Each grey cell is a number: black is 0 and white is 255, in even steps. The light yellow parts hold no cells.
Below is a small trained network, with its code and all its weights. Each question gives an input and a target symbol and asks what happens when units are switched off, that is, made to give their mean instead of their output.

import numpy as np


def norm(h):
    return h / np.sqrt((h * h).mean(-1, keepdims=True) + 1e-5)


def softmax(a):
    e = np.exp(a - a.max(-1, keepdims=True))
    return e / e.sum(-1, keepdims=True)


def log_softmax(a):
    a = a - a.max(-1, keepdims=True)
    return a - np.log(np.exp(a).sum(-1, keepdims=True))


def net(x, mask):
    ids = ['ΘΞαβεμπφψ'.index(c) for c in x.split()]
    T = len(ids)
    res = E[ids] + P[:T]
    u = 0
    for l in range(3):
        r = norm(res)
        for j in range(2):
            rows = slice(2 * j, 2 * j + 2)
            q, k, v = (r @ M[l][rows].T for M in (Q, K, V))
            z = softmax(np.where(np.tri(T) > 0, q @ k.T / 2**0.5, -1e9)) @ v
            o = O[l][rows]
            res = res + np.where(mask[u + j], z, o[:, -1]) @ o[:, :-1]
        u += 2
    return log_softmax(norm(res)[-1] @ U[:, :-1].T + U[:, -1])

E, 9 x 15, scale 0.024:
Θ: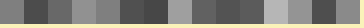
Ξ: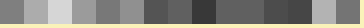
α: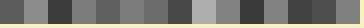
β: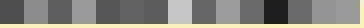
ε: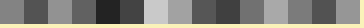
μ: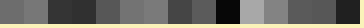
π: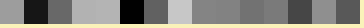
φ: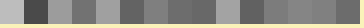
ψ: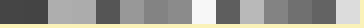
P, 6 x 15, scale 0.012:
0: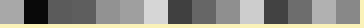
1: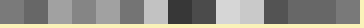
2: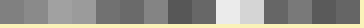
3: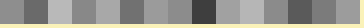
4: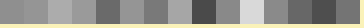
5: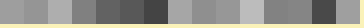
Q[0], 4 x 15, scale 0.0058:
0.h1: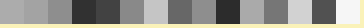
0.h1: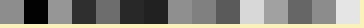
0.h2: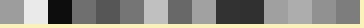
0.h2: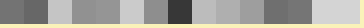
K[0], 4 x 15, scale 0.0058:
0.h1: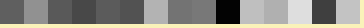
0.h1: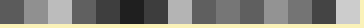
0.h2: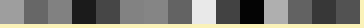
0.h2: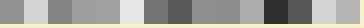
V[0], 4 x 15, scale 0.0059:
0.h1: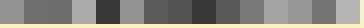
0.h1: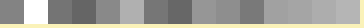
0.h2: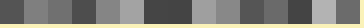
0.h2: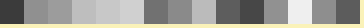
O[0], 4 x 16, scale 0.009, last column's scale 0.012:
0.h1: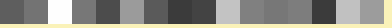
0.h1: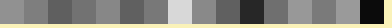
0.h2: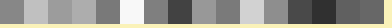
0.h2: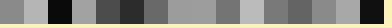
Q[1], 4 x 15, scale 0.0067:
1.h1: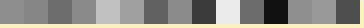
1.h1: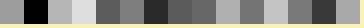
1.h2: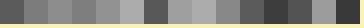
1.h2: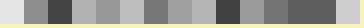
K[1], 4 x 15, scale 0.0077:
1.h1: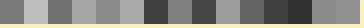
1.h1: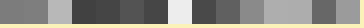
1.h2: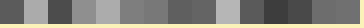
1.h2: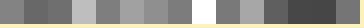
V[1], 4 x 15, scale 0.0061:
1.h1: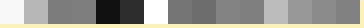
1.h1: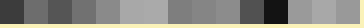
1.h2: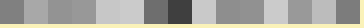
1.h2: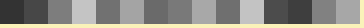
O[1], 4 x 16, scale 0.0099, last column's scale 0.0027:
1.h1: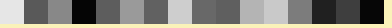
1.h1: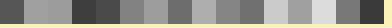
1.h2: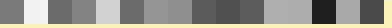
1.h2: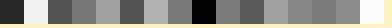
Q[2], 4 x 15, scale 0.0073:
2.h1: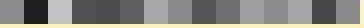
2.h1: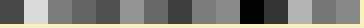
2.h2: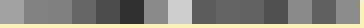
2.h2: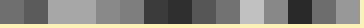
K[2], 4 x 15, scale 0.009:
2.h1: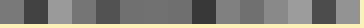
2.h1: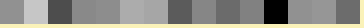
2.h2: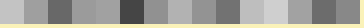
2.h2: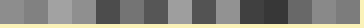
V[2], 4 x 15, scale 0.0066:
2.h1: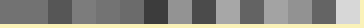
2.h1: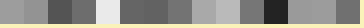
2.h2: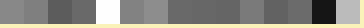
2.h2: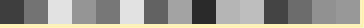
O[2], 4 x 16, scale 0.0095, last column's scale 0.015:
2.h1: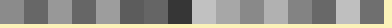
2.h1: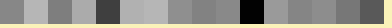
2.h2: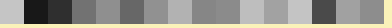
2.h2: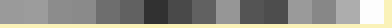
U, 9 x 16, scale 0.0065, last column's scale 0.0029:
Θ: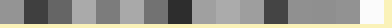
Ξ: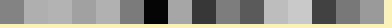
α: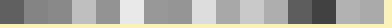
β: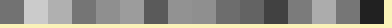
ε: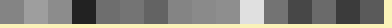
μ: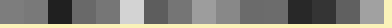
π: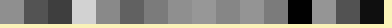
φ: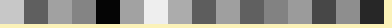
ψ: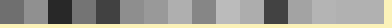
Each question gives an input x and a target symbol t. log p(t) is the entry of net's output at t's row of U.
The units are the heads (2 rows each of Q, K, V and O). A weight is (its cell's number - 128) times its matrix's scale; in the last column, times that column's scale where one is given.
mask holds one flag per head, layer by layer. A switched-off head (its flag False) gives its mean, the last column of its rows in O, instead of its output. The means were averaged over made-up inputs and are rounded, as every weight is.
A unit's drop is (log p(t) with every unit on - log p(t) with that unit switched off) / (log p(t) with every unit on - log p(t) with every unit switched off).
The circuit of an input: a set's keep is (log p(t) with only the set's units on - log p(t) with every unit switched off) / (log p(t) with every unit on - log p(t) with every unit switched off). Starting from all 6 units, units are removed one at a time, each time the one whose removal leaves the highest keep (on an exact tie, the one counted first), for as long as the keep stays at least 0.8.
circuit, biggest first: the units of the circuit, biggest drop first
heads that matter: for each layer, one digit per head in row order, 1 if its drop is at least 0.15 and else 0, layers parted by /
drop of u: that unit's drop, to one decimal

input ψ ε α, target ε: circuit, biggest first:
(1.h1)
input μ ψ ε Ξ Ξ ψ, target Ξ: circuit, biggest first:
(1.h2; 1.h1)
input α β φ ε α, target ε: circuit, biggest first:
(1.h1; 2.h1)
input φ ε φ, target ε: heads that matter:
00 / 10 / 10
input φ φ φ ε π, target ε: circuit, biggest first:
(1.h1; 2.h1)
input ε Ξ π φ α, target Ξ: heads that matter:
11 / 11 / 01
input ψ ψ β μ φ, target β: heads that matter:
10 / 10 / 01
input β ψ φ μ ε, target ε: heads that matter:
00 / 10 / 10
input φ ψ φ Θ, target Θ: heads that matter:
01 / 01 / 00
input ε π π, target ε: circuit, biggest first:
(1.h1; 0.h1)
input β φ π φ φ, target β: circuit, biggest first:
(1.h1; 2.h2; 0.h1)
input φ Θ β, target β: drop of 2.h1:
0.1
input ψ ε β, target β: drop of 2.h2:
0.6
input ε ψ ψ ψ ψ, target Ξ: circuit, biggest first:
(1.h2)
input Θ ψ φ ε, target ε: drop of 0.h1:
-0.1
